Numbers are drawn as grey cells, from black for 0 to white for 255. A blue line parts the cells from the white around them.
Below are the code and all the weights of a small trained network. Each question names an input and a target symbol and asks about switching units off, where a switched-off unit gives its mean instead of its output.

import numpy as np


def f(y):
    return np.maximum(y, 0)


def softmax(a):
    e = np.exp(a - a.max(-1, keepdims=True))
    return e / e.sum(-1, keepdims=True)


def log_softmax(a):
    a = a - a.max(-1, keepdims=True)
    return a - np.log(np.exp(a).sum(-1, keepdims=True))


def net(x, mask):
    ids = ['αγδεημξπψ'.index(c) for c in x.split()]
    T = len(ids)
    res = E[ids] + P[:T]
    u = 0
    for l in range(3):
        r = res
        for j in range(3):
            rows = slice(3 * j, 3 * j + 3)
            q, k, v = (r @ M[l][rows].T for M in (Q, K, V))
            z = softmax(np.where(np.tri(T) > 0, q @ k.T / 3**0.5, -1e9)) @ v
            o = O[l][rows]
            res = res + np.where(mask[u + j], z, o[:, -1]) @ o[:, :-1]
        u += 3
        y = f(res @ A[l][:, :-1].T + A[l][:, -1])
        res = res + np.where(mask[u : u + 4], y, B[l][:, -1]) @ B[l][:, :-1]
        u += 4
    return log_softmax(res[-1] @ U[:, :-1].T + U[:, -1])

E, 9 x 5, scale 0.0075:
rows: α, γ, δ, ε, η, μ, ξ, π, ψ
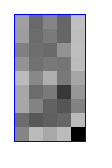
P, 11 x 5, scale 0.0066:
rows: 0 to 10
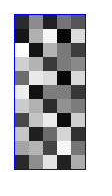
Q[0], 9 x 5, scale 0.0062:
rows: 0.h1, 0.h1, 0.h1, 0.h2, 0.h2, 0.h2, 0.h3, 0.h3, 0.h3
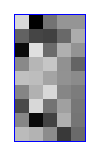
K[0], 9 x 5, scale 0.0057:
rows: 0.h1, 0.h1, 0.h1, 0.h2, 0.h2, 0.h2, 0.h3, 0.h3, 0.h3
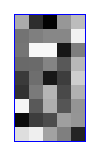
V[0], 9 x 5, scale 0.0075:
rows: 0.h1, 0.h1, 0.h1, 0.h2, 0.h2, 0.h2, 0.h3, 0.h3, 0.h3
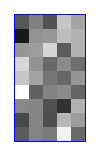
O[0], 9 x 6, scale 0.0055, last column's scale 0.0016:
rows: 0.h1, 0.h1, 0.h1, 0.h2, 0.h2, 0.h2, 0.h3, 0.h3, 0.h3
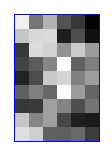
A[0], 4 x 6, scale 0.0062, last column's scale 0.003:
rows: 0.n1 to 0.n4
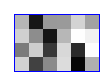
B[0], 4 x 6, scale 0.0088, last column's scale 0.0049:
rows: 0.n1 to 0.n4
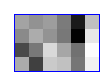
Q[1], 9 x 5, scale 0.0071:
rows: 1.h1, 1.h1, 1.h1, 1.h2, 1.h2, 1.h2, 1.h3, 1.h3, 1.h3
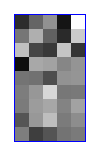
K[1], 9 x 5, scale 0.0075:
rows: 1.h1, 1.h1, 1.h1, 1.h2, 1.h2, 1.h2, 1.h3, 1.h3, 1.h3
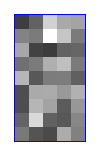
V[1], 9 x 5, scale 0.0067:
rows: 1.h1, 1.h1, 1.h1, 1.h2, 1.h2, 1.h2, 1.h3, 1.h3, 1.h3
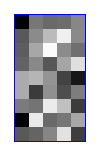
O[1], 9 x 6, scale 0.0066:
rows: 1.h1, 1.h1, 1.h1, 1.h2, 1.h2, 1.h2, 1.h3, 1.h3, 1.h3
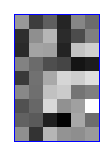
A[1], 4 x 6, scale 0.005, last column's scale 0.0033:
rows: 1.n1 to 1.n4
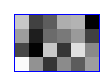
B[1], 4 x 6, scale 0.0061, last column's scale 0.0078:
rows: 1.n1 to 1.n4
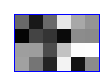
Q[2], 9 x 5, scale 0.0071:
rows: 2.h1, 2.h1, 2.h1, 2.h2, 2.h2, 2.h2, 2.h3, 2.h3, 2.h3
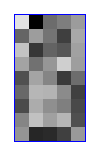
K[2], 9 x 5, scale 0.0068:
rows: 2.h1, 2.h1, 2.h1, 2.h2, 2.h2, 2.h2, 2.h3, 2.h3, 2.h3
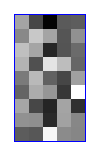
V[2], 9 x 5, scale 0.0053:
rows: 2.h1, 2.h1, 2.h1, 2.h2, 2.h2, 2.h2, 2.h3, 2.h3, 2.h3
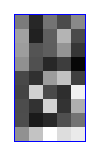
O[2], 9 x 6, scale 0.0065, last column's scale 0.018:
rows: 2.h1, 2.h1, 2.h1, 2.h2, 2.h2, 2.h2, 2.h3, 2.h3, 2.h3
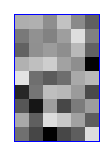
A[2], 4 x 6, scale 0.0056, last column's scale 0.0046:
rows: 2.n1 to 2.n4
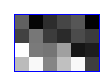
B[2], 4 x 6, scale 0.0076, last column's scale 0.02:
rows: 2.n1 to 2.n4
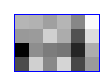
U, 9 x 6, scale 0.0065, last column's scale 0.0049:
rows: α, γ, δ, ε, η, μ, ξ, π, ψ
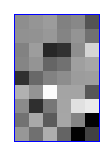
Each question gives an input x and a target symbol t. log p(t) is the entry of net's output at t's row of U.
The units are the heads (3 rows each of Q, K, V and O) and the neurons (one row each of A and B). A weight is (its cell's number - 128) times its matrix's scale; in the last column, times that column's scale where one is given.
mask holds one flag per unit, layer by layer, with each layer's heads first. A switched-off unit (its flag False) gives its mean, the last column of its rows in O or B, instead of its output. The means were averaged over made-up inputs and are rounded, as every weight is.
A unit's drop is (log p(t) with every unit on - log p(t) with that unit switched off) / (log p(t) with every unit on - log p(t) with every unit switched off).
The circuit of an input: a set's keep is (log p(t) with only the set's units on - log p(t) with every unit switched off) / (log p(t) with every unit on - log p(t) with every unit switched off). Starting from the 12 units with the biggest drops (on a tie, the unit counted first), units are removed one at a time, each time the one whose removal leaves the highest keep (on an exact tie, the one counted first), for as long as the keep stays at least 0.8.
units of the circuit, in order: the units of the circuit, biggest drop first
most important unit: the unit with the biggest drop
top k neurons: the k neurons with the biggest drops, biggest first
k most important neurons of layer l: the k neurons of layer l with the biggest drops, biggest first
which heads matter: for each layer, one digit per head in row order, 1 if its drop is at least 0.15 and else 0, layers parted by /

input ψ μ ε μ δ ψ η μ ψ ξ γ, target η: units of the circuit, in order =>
[1.h1 0.n4 2.h2]
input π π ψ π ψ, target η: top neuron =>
[2.n1]
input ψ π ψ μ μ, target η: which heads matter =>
000 / 101 / 010
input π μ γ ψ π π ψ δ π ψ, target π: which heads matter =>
110 / 101 / 111
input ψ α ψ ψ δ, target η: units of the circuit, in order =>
[2.h2 1.h1 0.n4]
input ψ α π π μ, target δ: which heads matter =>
111 / 001 / 000
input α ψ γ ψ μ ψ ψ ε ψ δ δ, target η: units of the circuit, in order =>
[1.h1 2.h2 0.h1]
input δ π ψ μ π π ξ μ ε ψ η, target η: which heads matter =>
000 / 101 / 010
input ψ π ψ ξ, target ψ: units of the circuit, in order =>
[0.n2 2.h1 1.n3]
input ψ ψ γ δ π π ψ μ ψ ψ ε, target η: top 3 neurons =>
[0.n4 0.n3 1.n3]
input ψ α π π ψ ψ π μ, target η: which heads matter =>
110 / 101 / 010
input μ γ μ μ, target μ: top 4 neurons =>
[0.n2 0.n3 0.n1 0.n4]
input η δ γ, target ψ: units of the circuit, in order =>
[0.n1 1.h2]
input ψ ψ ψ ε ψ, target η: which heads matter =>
100 / 101 / 010
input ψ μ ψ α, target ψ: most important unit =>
0.n3
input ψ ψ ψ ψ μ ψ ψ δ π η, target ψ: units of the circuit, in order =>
[0.n2 1.h1 2.h1]
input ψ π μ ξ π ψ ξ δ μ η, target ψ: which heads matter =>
101 / 111 / 100
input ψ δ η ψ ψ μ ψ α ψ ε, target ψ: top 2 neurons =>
[0.n3 0.n2]
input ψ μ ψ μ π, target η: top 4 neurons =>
[0.n4 0.n3 0.n2 0.n1]
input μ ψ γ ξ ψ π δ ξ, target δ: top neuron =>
[1.n3]
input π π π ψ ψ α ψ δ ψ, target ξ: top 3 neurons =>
[1.n1 0.n4 2.n2]
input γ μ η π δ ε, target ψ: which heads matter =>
100 / 011 / 010
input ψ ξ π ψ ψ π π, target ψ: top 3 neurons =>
[0.n3 0.n2 1.n3]
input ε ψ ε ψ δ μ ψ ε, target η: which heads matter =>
110 / 101 / 010
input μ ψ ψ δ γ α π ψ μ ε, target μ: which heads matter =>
001 / 111 / 101
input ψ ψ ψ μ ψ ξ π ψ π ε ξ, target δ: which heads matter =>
100 / 001 / 010
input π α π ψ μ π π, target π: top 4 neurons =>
[0.n3 0.n2 2.n4 0.n4]
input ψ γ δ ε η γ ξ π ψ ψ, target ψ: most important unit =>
1.h3
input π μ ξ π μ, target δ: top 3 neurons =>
[1.n3 0.n3 0.n2]
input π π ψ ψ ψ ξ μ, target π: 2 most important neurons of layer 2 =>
[2.n4 2.n3]
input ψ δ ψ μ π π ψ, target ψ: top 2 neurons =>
[0.n3 1.n3]
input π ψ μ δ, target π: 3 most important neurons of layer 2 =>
[2.n4 2.n3 2.n2]
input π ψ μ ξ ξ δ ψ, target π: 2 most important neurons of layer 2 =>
[2.n4 2.n3]
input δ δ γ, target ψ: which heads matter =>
000 / 001 / 010
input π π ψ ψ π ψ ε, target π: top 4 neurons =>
[0.n2 0.n3 2.n4 0.n4]
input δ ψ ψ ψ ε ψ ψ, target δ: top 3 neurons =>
[0.n4 2.n2 2.n1]
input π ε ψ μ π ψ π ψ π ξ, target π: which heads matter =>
110 / 101 / 111
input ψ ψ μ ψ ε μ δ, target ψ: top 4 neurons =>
[0.n3 0.n2 1.n3 2.n2]
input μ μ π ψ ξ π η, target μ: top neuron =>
[0.n2]
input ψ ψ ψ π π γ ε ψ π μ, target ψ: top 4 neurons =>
[0.n3 1.n3 0.n2 2.n2]
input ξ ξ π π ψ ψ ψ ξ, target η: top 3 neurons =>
[0.n4 0.n3 1.n3]
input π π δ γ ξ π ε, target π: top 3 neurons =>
[0.n3 0.n2 2.n4]
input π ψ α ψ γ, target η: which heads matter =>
100 / 101 / 010
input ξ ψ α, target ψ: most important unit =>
0.n1
